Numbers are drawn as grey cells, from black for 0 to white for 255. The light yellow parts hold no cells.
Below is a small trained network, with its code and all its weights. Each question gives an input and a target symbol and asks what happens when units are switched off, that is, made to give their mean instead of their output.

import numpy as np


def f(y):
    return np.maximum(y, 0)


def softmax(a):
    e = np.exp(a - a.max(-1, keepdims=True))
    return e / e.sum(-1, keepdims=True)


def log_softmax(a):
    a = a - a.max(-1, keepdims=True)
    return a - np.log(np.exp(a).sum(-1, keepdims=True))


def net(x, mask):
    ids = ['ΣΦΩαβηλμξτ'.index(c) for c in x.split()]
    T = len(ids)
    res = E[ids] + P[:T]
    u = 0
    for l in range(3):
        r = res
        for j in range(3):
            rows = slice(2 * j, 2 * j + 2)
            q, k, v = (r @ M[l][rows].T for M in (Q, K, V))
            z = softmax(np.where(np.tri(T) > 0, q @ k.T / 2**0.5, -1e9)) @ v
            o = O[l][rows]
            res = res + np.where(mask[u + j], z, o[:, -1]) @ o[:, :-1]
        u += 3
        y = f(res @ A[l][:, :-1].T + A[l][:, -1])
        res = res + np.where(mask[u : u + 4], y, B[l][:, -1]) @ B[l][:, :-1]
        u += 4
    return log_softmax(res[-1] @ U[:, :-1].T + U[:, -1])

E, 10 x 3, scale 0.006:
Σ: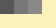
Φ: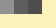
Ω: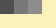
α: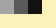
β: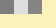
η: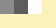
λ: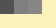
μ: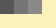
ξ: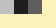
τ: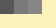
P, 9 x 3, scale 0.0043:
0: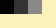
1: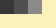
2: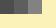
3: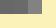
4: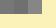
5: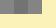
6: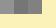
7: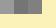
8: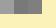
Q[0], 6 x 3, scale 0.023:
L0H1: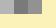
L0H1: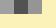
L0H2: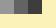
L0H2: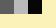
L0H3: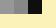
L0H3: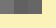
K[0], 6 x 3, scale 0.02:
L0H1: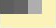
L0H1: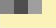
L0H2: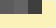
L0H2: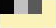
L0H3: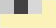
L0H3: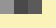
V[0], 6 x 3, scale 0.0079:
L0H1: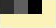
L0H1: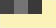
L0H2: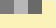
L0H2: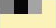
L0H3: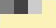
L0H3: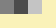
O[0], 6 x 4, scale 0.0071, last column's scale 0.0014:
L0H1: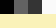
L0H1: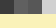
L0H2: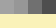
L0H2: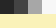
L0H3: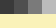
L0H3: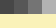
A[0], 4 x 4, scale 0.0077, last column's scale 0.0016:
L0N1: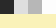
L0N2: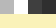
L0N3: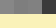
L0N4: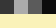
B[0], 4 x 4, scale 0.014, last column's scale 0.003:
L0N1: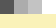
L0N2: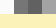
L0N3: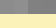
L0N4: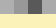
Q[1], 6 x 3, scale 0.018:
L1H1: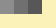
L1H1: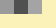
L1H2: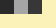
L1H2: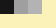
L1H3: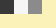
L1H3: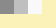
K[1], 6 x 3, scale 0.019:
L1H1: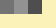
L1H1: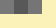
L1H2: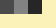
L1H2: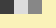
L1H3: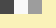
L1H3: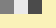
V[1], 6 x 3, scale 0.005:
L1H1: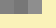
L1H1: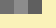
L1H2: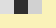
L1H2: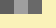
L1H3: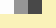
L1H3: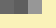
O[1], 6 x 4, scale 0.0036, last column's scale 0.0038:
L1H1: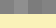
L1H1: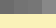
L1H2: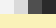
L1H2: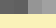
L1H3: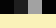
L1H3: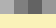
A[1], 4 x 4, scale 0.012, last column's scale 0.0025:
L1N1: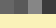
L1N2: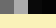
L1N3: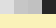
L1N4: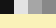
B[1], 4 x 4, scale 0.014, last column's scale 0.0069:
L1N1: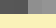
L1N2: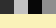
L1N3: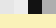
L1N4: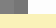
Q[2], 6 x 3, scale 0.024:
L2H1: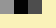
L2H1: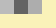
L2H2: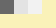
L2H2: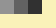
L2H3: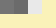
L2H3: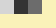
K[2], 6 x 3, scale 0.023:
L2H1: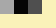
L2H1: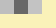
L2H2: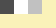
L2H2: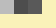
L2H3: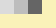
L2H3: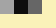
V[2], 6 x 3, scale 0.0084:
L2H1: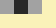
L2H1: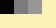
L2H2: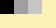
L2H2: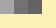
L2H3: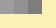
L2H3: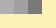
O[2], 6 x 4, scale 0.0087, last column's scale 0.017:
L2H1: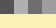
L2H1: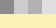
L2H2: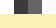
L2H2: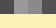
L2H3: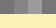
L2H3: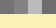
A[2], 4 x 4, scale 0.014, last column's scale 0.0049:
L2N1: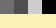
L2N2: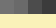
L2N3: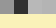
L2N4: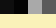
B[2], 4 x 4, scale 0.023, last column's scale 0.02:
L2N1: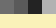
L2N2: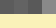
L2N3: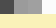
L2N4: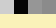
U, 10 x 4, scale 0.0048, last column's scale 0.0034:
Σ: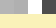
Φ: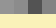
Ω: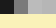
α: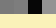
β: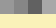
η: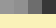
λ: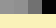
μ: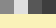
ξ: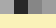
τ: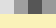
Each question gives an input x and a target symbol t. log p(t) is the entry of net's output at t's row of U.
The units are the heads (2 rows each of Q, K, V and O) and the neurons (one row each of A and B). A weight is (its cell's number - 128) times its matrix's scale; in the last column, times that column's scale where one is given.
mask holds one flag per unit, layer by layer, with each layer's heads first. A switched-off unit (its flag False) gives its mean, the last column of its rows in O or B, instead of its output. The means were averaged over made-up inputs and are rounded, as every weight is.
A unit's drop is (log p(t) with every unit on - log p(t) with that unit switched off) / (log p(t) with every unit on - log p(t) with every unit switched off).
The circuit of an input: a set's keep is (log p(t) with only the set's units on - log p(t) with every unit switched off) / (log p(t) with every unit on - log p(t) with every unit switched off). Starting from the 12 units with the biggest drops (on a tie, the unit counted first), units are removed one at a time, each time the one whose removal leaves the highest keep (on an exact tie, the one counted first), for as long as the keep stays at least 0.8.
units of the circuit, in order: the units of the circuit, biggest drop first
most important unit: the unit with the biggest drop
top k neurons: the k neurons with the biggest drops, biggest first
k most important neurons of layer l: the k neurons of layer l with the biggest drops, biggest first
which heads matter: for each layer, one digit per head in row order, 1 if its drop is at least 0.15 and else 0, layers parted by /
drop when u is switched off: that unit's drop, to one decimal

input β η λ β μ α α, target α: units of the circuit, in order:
L1N4, L2N2, L2H1
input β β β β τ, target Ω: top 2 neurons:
L1N4, L2N3
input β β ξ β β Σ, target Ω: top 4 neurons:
L1N4, L2N3, L1N3, L0N2
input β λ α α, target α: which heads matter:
100 / 000 / 000
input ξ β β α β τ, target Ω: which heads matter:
010 / 000 / 001
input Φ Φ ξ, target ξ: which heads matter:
000 / 000 / 010
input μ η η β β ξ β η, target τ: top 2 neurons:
L1N4, L1N3
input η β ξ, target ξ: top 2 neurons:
L2N4, L1N4
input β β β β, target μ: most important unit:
L0H2
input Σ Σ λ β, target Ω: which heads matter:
000 / 000 / 000
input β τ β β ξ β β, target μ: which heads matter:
010 / 000 / 010
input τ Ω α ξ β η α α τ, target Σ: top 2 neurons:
L0N1, L1N4
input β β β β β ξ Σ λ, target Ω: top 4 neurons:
L1N4, L2N3, L1N3, L0N2
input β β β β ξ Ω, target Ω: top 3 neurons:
L1N4, L2N3, L1N3
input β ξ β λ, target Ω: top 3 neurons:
L2N3, L1N3, L0N2
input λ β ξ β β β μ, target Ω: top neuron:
L1N4
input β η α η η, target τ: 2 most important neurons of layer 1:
L1N3, L1N4
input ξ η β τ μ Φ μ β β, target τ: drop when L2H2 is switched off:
0.1
